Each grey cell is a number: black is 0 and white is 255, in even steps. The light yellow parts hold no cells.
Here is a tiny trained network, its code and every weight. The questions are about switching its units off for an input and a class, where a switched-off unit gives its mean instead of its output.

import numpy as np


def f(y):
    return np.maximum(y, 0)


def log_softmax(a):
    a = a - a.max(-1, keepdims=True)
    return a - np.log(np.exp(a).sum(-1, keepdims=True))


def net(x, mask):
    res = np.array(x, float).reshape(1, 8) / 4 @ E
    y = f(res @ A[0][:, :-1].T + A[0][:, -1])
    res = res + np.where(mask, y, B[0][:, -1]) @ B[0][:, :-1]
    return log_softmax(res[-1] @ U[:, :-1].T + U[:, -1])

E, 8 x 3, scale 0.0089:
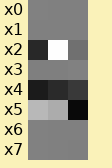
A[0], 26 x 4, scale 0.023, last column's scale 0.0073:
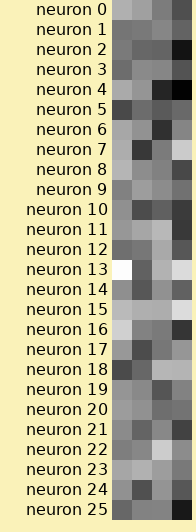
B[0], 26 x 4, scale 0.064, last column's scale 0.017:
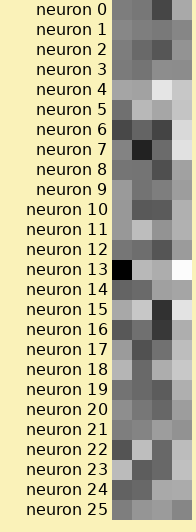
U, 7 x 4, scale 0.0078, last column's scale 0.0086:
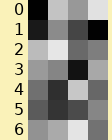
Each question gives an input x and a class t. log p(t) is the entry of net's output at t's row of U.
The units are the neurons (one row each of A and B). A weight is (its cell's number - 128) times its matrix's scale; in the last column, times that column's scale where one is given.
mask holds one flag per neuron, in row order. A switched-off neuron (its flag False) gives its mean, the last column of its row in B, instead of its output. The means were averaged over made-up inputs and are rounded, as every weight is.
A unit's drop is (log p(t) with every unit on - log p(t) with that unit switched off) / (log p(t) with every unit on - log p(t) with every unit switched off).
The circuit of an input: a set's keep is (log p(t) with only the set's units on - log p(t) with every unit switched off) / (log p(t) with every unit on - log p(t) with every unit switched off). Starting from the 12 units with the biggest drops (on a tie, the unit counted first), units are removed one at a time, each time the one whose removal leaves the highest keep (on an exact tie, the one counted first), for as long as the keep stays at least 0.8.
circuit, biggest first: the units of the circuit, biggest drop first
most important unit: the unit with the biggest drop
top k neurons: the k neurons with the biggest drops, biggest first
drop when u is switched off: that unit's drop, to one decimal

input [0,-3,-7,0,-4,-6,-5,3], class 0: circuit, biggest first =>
(neuron 13)
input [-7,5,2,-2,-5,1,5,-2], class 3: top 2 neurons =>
(neuron 4; neuron 5)
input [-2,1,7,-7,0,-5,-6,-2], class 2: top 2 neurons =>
(neuron 13; neuron 4)
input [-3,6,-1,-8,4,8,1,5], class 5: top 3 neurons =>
(neuron 6; neuron 13; neuron 15)
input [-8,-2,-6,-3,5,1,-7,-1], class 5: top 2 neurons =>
(neuron 4; neuron 10)
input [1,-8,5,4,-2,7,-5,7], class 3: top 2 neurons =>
(neuron 13; neuron 6)
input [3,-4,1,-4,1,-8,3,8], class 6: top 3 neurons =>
(neuron 18; neuron 13; neuron 15)
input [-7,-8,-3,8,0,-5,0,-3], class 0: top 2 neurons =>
(neuron 22; neuron 13)
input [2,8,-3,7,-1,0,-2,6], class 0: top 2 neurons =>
(neuron 13; neuron 6)
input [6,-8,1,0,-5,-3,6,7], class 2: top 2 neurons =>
(neuron 15; neuron 23)
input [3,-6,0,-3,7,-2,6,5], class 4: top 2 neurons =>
(neuron 15; neuron 13)
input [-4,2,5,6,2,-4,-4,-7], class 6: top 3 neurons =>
(neuron 13; neuron 15; neuron 18)
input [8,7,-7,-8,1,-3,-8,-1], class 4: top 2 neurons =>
(neuron 7; neuron 17)
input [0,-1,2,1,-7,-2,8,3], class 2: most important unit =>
neuron 15
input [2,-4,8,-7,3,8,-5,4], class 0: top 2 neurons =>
(neuron 6; neuron 4)
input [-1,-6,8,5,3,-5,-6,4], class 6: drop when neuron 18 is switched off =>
0.2
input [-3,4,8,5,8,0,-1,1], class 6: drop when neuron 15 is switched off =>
0.1
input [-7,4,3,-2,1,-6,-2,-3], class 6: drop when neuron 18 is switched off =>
0.4
